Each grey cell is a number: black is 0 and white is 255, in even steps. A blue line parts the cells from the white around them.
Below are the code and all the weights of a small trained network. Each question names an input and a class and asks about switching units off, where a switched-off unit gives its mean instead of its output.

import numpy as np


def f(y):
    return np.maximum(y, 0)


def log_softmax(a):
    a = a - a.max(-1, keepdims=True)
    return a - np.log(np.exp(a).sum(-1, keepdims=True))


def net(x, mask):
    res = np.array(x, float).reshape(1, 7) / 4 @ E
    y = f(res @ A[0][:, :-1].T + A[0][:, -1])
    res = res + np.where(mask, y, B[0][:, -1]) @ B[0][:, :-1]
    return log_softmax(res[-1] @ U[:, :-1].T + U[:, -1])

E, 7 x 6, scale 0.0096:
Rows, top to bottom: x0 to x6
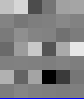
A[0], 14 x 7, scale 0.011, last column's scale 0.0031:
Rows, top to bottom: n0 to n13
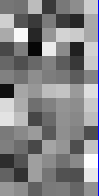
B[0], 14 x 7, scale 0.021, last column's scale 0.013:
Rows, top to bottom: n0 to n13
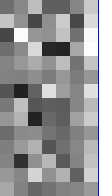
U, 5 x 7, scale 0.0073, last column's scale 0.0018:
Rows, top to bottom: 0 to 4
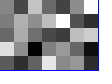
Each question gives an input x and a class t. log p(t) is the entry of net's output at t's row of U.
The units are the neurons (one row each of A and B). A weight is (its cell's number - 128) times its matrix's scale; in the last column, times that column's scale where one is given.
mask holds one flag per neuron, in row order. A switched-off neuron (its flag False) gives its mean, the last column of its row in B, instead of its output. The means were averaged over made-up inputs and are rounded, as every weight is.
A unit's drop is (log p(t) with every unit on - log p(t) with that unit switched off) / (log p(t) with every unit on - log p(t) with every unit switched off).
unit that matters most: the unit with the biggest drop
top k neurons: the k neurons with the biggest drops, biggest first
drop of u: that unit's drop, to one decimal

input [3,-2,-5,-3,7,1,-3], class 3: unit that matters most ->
n1
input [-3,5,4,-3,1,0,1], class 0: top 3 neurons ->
(n2; n3; n6)
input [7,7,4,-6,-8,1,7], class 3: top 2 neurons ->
(n1; n0)
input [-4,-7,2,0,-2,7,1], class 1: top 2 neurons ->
(n3; n12)
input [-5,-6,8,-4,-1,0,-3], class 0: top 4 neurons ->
(n2; n3; n11; n6)
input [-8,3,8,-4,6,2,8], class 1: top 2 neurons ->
(n1; n4)
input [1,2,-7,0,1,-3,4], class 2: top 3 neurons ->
(n1; n12; n4)
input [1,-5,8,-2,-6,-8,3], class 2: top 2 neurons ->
(n3; n2)
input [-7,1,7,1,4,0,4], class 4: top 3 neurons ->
(n3; n2; n11)
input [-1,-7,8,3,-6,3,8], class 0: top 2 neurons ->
(n2; n8)
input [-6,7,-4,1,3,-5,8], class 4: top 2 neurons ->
(n6; n0)
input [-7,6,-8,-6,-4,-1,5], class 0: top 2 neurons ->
(n3; n2)
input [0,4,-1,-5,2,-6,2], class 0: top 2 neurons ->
(n3; n8)
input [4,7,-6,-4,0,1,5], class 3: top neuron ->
(n1)
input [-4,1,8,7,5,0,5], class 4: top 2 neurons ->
(n3; n6)
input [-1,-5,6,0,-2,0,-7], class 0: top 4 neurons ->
(n2; n1; n6; n8)
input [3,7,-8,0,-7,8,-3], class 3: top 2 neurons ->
(n3; n1)
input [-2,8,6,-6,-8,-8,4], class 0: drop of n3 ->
1.0
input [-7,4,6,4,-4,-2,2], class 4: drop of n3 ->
0.1
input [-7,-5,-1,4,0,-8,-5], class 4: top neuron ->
(n6)
